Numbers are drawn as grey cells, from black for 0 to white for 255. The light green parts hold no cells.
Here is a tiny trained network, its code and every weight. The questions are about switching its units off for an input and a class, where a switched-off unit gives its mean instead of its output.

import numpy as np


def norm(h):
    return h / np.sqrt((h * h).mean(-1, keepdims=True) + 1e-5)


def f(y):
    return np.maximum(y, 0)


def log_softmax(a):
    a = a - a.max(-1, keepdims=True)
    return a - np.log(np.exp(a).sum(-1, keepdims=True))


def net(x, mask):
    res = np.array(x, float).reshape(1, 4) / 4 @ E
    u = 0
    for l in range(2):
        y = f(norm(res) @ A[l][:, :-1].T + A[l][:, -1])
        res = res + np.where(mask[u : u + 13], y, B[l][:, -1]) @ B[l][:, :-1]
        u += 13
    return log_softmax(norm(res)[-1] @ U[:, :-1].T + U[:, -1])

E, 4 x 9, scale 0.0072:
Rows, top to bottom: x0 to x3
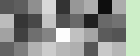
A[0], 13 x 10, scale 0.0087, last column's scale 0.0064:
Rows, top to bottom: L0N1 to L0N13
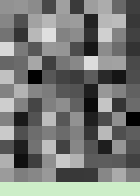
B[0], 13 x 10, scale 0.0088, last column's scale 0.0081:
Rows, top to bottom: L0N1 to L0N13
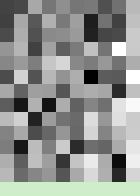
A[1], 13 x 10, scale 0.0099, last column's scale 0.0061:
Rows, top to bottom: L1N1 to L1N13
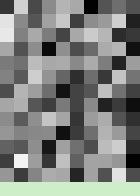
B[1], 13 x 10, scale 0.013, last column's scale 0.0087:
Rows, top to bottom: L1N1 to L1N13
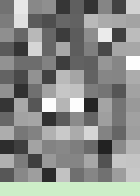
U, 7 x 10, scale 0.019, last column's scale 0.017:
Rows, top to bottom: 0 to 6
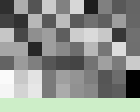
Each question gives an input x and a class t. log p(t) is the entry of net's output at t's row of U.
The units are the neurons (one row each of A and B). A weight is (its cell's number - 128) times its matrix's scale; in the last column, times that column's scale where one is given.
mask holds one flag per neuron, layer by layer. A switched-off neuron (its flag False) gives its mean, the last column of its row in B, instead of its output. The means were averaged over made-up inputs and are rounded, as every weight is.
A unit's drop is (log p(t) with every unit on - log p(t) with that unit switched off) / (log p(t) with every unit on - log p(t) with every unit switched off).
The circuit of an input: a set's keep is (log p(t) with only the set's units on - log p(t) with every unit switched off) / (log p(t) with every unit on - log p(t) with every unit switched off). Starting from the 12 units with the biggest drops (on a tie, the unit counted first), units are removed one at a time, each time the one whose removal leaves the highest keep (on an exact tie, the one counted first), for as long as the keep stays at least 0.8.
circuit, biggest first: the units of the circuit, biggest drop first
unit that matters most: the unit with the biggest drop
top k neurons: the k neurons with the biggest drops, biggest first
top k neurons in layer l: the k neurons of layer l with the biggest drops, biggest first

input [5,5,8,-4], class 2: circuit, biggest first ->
L0N12
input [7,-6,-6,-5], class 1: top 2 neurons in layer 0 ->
L0N12, L0N6
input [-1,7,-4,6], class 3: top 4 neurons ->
L0N9, L0N4, L0N6, L0N10
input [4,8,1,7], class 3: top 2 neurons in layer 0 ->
L0N9, L0N6
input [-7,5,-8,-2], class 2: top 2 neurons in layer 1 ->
L1N10, L1N3
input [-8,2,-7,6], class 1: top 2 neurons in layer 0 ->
L0N8, L0N6
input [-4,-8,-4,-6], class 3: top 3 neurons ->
L1N12, L0N12, L0N8
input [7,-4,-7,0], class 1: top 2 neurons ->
L0N12, L0N11
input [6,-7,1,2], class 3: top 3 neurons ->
L0N12, L0N11, L0N6
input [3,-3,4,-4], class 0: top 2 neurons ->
L0N8, L0N13
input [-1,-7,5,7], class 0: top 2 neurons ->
L0N12, L0N9
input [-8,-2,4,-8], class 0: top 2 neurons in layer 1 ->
L1N8, L1N1
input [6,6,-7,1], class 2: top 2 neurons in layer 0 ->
L0N13, L0N8
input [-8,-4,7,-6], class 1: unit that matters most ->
L0N13
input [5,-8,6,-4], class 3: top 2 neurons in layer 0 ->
L0N12, L0N13
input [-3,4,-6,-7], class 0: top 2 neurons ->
L0N6, L0N12
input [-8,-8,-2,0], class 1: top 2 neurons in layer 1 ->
L1N11, L1N4
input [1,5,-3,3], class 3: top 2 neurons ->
L0N9, L0N12
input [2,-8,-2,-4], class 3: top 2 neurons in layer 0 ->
L0N12, L0N6
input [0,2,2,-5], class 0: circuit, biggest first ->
L0N6
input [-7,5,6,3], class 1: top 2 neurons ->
L0N8, L0N13
